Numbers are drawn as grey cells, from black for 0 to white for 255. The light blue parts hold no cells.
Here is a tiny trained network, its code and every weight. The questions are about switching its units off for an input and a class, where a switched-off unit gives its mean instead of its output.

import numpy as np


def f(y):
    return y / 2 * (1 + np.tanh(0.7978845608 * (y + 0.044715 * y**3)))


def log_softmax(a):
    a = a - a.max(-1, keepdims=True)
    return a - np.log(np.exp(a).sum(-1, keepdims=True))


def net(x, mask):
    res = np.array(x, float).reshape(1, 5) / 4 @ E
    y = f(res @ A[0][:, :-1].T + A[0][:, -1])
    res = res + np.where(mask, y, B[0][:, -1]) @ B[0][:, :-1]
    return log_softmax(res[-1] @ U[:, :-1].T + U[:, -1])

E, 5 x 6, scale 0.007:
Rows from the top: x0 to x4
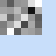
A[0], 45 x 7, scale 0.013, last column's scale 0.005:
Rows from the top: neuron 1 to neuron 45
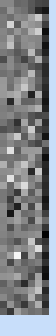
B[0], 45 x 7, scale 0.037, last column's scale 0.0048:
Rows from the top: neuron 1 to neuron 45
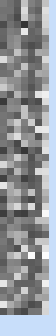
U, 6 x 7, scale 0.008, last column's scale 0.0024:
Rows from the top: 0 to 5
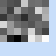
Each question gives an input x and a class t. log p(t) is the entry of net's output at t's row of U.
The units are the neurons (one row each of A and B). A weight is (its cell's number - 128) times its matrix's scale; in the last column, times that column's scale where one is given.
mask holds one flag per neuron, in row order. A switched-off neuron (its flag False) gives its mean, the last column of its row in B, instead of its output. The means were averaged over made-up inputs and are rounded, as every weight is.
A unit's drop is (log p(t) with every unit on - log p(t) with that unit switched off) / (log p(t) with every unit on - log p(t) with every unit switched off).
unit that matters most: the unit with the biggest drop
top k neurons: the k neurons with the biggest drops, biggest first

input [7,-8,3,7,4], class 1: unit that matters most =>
neuron 19
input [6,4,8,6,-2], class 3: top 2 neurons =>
(neuron 27; neuron 24)
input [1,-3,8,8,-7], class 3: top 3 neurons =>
(neuron 27; neuron 24; neuron 13)
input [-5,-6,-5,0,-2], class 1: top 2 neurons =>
(neuron 19; neuron 35)
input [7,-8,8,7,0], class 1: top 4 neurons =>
(neuron 19; neuron 35; neuron 11; neuron 8)
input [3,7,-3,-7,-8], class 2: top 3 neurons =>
(neuron 31; neuron 15; neuron 45)
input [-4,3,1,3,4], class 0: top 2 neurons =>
(neuron 31; neuron 15)
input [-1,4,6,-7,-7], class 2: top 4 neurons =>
(neuron 31; neuron 15; neuron 37; neuron 45)
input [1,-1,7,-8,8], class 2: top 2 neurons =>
(neuron 22; neuron 4)
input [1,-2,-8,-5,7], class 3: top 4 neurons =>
(neuron 44; neuron 9; neuron 41; neuron 31)
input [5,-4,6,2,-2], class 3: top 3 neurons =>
(neuron 27; neuron 24; neuron 13)
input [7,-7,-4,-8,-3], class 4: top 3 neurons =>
(neuron 30; neuron 18; neuron 28)
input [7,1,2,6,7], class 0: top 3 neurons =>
(neuron 36; neuron 5; neuron 3)
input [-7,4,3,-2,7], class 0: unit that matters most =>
neuron 2
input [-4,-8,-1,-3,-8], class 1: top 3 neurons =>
(neuron 19; neuron 35; neuron 8)
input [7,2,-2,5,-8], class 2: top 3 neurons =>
(neuron 31; neuron 15; neuron 45)
